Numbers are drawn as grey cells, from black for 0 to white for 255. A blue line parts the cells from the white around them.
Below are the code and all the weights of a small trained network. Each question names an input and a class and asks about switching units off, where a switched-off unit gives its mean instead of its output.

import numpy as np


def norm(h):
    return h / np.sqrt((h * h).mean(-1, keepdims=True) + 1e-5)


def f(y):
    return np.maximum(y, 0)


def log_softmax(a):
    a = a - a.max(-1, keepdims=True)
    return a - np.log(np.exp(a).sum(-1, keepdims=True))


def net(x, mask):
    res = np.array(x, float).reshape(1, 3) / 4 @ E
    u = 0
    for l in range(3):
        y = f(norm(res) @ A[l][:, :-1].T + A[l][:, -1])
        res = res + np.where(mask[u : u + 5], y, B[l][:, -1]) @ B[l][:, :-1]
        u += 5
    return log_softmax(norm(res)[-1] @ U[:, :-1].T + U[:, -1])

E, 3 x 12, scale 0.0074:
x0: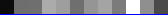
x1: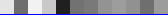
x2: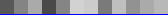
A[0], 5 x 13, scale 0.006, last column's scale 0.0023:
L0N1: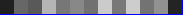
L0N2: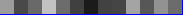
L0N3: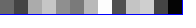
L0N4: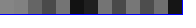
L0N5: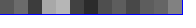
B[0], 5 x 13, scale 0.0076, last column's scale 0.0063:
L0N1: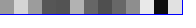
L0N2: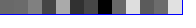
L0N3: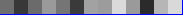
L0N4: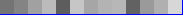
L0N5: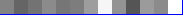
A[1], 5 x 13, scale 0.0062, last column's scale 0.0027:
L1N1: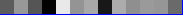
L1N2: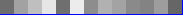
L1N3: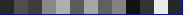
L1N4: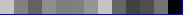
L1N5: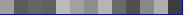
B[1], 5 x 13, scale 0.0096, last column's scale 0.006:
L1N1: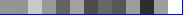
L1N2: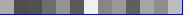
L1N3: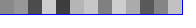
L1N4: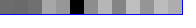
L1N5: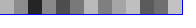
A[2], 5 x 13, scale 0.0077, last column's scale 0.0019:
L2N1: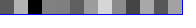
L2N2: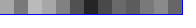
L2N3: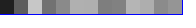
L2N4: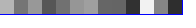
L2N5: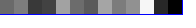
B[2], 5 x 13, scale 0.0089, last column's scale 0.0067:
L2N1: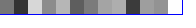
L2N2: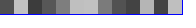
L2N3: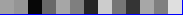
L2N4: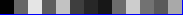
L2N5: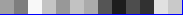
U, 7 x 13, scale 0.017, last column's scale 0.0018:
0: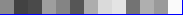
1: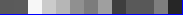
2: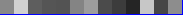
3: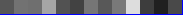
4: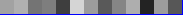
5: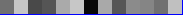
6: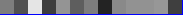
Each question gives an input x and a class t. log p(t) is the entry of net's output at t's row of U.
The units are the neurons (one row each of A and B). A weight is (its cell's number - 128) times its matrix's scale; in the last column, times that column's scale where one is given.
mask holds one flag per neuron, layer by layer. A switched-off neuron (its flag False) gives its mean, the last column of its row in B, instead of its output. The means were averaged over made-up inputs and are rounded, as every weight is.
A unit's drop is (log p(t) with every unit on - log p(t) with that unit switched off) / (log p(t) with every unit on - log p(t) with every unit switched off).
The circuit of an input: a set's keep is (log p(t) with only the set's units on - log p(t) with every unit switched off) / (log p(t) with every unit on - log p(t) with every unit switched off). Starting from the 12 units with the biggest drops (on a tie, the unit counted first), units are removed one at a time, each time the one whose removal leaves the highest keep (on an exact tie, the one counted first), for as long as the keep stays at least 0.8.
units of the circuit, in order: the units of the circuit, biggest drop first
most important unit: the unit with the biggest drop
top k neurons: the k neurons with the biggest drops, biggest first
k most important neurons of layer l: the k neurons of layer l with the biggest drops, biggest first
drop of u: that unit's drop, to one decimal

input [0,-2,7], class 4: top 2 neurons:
[L1N1, L0N1]
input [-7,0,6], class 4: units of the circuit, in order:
[L2N1]
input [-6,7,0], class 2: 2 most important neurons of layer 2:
[L2N2, L2N1]
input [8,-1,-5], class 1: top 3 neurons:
[L2N5, L0N1, L1N1]
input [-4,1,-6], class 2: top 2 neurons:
[L0N2, L0N3]
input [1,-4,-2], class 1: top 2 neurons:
[L2N5, L0N3]
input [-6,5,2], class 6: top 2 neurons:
[L2N4, L0N2]
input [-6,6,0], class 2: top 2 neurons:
[L2N2, L0N4]
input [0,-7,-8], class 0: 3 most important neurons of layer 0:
[L0N4, L0N1, L0N5]
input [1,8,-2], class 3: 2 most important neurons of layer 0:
[L0N1, L0N2]
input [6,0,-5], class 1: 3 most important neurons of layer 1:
[L1N1, L1N3, L1N5]
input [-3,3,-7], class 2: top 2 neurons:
[L0N2, L2N2]
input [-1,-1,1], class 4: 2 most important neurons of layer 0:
[L0N5, L0N4]
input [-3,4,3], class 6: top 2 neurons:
[L2N4, L0N5]
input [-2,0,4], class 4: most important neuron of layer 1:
[L1N1]
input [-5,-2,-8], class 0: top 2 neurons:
[L0N5, L0N1]
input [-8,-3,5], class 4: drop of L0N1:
0.1
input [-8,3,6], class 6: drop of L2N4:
0.8
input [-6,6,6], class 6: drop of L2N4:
0.6
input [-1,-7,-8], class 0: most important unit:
L0N1
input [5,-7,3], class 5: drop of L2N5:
0.0
